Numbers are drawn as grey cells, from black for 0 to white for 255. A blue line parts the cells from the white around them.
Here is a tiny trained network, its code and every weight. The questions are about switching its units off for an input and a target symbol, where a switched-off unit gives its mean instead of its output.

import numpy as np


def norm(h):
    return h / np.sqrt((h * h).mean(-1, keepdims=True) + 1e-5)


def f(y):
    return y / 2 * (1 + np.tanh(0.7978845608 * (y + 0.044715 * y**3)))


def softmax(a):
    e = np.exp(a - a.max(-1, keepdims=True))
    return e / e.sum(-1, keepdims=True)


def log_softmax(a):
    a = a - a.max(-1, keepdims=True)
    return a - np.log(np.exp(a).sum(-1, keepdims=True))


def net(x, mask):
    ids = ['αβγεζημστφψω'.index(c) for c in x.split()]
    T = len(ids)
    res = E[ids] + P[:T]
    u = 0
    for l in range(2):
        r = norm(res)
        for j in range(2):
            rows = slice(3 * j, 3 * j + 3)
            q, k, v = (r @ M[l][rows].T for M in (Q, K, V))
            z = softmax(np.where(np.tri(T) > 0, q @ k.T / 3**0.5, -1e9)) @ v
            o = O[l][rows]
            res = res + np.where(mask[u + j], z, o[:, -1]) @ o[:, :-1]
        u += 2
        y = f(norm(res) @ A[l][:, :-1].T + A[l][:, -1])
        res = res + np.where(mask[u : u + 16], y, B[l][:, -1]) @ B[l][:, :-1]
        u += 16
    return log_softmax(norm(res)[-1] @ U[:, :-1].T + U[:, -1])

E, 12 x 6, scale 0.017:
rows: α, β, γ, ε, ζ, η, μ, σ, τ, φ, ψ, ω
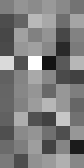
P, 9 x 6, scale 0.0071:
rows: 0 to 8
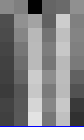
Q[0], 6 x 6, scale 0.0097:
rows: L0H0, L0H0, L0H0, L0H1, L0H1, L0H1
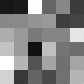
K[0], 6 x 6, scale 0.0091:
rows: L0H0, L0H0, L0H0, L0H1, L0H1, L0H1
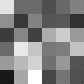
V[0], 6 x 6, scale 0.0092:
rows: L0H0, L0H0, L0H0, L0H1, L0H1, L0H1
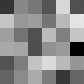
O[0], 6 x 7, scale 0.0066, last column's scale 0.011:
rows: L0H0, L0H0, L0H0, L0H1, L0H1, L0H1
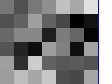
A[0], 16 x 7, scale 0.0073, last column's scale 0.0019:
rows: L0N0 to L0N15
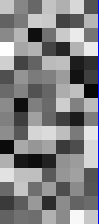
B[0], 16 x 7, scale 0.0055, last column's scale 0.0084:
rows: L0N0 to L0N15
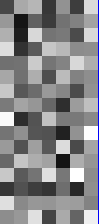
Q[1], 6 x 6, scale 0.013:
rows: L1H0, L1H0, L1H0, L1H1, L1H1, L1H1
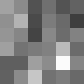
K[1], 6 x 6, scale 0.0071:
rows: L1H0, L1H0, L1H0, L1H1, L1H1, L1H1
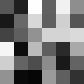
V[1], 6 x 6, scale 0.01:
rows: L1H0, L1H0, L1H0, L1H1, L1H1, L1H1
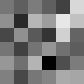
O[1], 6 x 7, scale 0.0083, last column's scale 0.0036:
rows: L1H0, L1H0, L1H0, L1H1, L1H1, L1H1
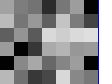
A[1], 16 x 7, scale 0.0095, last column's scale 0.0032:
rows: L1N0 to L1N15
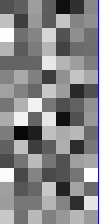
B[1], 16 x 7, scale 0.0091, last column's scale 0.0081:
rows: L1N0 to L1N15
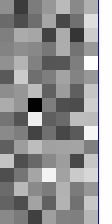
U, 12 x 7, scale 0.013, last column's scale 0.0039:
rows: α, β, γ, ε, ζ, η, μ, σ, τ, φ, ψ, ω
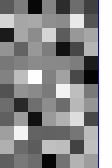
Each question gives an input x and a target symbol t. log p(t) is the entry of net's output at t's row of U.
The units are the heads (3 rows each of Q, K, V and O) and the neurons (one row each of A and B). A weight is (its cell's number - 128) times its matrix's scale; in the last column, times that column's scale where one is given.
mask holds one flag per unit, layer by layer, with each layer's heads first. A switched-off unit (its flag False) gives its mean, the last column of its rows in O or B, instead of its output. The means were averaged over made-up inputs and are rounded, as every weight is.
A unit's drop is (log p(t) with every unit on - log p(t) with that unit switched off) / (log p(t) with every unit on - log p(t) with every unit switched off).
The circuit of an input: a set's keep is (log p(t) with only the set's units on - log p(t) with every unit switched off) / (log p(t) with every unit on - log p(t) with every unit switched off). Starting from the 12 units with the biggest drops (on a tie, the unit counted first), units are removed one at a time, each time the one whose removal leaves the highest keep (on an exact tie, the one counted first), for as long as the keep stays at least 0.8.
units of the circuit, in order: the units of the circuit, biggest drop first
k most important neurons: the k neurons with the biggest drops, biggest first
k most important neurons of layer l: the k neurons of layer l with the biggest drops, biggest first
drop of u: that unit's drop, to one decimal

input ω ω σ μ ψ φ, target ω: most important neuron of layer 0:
L0N11
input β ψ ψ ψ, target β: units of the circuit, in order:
L0H1, L0N12
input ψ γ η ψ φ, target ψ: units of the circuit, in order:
L0H1, L1H1
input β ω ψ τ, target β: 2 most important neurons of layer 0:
L0N12, L0N3
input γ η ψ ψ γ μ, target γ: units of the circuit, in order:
L0H0, L1H1
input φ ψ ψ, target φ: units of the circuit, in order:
L0H1, L1N7
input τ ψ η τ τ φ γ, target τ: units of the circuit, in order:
L1H0, L0H1
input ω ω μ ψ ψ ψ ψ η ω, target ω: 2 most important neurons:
L0N11, L0N7
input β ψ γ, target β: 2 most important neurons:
L0N3, L0N12
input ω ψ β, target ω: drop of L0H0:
0.1
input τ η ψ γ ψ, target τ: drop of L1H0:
0.5
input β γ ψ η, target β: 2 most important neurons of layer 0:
L0N3, L0N12
